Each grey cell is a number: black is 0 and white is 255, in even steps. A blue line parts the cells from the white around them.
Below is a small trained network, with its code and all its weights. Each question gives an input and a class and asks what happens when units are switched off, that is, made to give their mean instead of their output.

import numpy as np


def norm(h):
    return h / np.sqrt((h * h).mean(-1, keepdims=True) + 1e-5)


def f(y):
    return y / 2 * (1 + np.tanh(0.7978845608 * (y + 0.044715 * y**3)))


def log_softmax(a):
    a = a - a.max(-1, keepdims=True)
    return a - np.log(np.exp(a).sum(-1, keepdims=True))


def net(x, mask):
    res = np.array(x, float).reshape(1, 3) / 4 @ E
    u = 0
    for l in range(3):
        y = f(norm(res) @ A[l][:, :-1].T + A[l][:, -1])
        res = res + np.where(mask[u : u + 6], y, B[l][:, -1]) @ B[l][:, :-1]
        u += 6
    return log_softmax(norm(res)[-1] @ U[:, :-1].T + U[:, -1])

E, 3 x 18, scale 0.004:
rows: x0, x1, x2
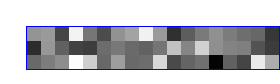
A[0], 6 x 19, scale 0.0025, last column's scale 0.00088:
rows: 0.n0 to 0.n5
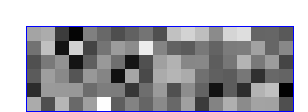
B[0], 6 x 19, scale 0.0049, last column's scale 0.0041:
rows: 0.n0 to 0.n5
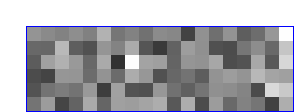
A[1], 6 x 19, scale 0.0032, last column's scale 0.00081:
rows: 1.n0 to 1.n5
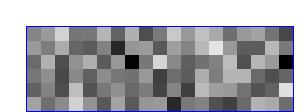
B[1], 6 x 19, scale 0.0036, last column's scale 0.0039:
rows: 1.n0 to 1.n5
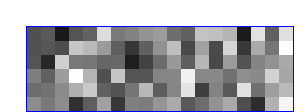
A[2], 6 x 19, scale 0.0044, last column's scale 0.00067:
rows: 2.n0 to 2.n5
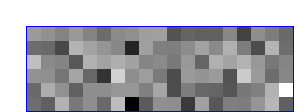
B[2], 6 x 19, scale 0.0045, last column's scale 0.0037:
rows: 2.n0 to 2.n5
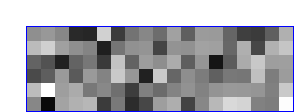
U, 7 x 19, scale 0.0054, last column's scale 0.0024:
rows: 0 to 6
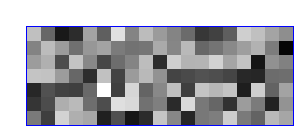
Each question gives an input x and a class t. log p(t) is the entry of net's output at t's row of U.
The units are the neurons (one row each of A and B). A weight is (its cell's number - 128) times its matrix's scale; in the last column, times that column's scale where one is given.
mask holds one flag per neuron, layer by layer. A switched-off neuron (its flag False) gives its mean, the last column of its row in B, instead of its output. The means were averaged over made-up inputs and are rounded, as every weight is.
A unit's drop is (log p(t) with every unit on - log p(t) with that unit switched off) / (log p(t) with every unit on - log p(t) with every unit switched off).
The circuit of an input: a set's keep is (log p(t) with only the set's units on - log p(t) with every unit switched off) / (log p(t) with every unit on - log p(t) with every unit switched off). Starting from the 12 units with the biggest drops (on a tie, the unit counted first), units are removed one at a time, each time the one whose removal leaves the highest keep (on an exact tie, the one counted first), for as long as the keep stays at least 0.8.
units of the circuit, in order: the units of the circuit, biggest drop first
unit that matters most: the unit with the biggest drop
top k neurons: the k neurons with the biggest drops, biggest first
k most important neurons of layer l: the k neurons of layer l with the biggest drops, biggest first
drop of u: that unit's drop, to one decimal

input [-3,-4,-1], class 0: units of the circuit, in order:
2.n2, 0.n5
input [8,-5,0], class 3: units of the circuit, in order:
2.n0
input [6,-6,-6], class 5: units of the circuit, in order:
2.n3, 0.n1, 1.n5, 0.n0
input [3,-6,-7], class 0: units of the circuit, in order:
2.n2, 1.n5, 0.n2
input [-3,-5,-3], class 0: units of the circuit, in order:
0.n5, 2.n2
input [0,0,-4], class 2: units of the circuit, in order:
2.n1, 0.n1, 1.n3
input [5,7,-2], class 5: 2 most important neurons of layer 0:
0.n1, 0.n4
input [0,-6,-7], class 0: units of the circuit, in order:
2.n2, 1.n5
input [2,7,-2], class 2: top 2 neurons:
1.n4, 1.n3
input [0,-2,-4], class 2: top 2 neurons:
2.n1, 0.n2
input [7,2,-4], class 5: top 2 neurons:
2.n3, 0.n1
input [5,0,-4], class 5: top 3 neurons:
2.n3, 1.n5, 0.n1
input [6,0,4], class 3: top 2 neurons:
0.n1, 1.n5
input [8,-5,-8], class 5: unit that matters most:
2.n3
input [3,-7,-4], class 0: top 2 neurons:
2.n2, 0.n2
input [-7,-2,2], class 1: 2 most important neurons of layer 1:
1.n1, 1.n5
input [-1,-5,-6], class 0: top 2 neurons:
2.n2, 0.n5
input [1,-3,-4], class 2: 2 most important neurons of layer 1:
1.n1, 1.n3
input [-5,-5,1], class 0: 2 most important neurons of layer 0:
0.n5, 0.n0
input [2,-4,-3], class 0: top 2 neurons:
2.n2, 0.n2
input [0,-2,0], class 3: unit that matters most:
0.n5
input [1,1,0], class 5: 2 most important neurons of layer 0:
0.n2, 0.n0
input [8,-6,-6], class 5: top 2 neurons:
2.n3, 0.n1
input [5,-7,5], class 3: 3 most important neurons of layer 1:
1.n1, 1.n5, 1.n3
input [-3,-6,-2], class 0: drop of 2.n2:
0.1
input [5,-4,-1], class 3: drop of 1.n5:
0.4
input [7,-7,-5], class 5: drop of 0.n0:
0.3
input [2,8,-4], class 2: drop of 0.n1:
0.2
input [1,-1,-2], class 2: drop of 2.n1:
0.2
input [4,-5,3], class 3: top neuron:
0.n1
